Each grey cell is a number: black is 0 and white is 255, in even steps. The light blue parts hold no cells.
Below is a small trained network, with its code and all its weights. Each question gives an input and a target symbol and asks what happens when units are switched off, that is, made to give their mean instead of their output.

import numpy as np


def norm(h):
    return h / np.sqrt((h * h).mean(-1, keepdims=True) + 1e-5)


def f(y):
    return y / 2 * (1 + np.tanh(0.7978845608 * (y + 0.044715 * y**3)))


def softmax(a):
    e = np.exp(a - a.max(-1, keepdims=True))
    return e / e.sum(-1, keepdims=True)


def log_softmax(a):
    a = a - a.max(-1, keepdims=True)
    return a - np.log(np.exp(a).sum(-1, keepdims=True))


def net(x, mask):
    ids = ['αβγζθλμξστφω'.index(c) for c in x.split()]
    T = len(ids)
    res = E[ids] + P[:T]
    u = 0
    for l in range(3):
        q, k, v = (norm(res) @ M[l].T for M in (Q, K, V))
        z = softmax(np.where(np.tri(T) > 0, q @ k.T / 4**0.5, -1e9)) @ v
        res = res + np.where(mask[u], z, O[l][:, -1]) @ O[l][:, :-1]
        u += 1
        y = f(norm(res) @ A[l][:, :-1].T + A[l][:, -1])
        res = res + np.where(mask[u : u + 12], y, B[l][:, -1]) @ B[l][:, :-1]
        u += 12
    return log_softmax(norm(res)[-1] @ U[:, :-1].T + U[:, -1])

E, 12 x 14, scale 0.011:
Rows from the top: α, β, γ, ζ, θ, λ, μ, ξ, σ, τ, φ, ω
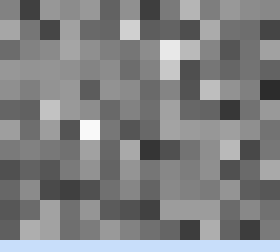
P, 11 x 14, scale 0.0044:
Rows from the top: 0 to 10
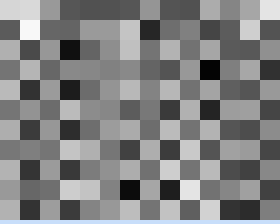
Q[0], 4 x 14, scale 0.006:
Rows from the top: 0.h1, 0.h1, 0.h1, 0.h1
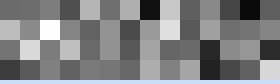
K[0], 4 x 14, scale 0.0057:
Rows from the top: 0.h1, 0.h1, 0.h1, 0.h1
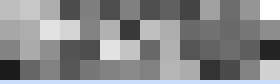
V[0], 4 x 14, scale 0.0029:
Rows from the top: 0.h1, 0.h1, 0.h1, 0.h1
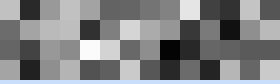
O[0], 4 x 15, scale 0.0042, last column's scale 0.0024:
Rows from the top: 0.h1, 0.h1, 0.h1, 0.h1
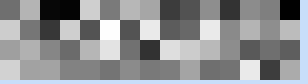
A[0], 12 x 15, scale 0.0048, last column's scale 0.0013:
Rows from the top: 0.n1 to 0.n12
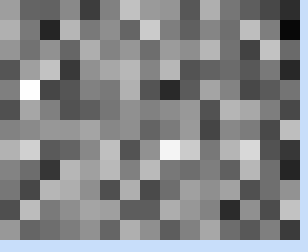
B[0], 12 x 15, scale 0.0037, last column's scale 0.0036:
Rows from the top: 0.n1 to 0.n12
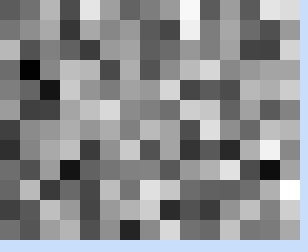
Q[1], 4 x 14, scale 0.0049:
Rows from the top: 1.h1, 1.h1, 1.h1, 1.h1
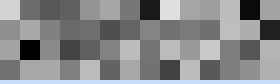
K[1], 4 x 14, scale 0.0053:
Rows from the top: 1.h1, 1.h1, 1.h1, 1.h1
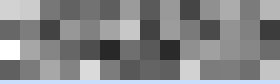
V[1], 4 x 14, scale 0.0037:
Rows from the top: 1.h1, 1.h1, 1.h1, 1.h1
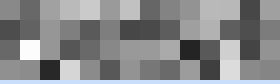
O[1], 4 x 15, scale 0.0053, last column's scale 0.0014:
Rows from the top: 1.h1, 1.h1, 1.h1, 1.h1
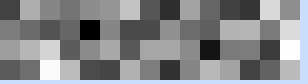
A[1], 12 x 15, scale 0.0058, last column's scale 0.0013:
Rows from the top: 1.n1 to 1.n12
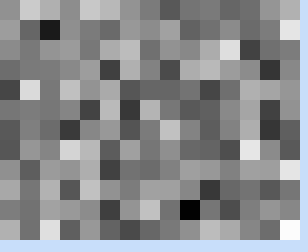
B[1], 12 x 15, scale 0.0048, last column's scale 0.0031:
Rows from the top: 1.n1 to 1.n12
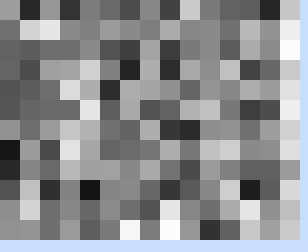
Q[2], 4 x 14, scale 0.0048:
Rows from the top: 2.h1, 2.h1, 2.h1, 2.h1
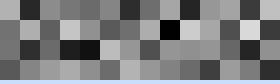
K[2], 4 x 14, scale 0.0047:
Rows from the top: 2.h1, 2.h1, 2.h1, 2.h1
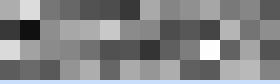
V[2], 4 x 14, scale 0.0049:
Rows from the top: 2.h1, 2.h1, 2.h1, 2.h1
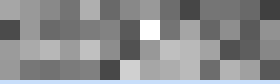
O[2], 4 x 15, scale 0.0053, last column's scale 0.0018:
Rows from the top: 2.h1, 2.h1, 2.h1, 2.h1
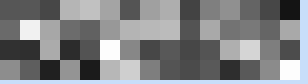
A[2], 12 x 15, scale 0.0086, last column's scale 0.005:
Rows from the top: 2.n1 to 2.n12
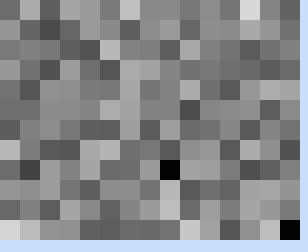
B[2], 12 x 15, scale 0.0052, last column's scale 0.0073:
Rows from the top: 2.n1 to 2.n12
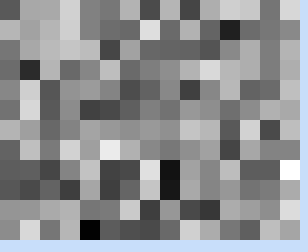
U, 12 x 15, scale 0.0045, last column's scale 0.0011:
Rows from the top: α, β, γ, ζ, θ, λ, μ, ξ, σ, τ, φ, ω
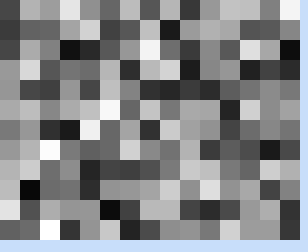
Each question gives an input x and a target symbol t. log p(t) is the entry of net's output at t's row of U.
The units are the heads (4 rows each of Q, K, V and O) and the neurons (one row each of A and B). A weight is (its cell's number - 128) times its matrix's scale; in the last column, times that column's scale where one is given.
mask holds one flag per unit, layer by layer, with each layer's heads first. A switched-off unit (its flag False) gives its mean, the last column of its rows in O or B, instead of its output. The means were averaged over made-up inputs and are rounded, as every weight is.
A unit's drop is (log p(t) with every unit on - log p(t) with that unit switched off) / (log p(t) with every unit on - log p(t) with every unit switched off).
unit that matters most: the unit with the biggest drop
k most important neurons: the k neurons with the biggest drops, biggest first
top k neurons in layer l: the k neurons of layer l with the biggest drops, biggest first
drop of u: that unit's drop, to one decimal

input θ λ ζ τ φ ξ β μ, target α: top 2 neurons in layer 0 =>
[0.n8, 0.n2]
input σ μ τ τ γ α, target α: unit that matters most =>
0.n10
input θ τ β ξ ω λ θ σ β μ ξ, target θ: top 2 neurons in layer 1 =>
[1.n12, 1.n6]
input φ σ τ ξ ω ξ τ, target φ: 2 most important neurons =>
[1.n7, 2.n2]
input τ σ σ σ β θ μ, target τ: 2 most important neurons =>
[1.n12, 2.n4]
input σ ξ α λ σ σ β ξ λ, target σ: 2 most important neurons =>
[0.n1, 2.n12]
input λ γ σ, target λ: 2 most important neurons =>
[2.n8, 2.n2]
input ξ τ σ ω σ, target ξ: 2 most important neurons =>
[0.n10, 2.n3]
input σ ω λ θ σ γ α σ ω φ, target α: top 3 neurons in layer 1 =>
[1.n1, 1.n5, 1.n8]
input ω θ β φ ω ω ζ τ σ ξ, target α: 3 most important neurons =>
[0.n5, 1.n5, 0.n10]
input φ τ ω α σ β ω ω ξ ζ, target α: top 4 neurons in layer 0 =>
[0.n8, 0.n11, 0.n1, 0.n3]
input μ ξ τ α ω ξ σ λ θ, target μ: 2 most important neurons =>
[0.n4, 2.n9]
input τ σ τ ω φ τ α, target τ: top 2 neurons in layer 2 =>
[2.n4, 2.n9]
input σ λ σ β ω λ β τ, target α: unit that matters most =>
0.n8
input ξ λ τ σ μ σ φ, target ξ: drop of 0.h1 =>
0.1
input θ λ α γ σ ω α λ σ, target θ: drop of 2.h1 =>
0.6
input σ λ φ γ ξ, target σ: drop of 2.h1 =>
0.3
